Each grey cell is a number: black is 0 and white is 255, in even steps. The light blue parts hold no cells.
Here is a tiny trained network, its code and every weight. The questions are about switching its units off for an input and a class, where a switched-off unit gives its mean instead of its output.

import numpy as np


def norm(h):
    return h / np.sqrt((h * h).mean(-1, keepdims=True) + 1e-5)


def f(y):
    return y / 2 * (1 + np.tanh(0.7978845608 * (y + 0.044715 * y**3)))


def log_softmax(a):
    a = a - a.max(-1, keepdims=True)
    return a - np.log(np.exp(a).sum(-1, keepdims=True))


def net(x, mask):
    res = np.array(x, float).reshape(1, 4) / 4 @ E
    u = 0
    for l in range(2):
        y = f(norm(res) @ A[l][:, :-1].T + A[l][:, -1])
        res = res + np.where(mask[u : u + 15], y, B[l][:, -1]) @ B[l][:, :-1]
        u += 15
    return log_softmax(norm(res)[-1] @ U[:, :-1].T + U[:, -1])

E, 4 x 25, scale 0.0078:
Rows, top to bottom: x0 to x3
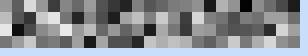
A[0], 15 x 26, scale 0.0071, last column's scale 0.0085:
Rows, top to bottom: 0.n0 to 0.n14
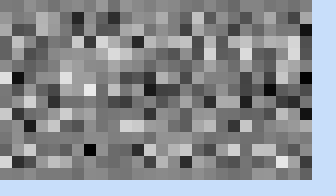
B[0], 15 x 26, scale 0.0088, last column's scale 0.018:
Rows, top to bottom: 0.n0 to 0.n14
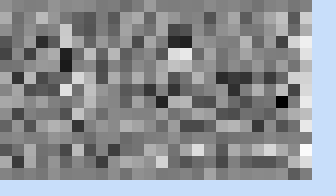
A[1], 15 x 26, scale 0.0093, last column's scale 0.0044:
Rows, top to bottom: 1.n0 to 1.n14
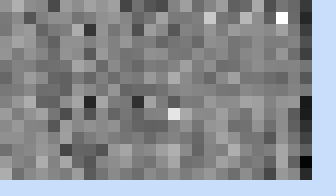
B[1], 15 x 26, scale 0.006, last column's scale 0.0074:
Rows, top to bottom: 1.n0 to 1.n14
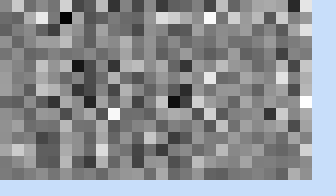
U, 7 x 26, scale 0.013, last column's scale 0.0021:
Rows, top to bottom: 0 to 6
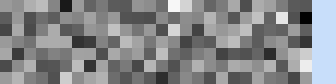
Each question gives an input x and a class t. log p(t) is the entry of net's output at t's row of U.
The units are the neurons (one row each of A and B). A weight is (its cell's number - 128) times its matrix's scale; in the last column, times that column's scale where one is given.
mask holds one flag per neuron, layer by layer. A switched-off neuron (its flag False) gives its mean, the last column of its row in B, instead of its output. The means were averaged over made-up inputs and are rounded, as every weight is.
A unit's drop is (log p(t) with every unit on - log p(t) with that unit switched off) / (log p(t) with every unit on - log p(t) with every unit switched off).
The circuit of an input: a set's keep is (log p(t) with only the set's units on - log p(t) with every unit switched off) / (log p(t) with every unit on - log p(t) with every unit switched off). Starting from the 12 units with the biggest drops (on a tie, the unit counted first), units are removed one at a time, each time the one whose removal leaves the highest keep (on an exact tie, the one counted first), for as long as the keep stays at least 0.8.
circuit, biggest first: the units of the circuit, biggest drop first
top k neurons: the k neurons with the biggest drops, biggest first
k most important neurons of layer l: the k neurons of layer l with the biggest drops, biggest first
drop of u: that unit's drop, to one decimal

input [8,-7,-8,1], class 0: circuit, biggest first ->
(0.n8)
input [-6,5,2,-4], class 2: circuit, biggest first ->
(0.n10, 0.n4)
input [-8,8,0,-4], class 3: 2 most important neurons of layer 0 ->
(0.n2, 0.n10)
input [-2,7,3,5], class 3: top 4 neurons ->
(0.n10, 0.n1, 0.n2, 0.n3)
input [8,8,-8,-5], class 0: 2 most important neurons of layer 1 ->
(1.n8, 1.n5)
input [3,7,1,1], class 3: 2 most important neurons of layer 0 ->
(0.n1, 0.n2)
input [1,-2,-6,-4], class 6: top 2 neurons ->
(0.n13, 0.n1)
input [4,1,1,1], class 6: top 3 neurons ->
(0.n8, 0.n4, 0.n5)
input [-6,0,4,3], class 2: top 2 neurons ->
(0.n4, 0.n10)
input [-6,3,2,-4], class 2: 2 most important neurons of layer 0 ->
(0.n10, 0.n4)
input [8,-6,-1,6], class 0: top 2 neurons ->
(0.n8, 0.n3)
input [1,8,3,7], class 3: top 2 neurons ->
(0.n1, 0.n2)
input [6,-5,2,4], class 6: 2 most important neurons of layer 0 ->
(0.n8, 0.n4)
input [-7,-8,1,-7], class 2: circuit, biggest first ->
(0.n4)
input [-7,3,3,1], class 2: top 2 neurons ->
(0.n10, 0.n4)
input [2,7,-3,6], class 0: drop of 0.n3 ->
0.1
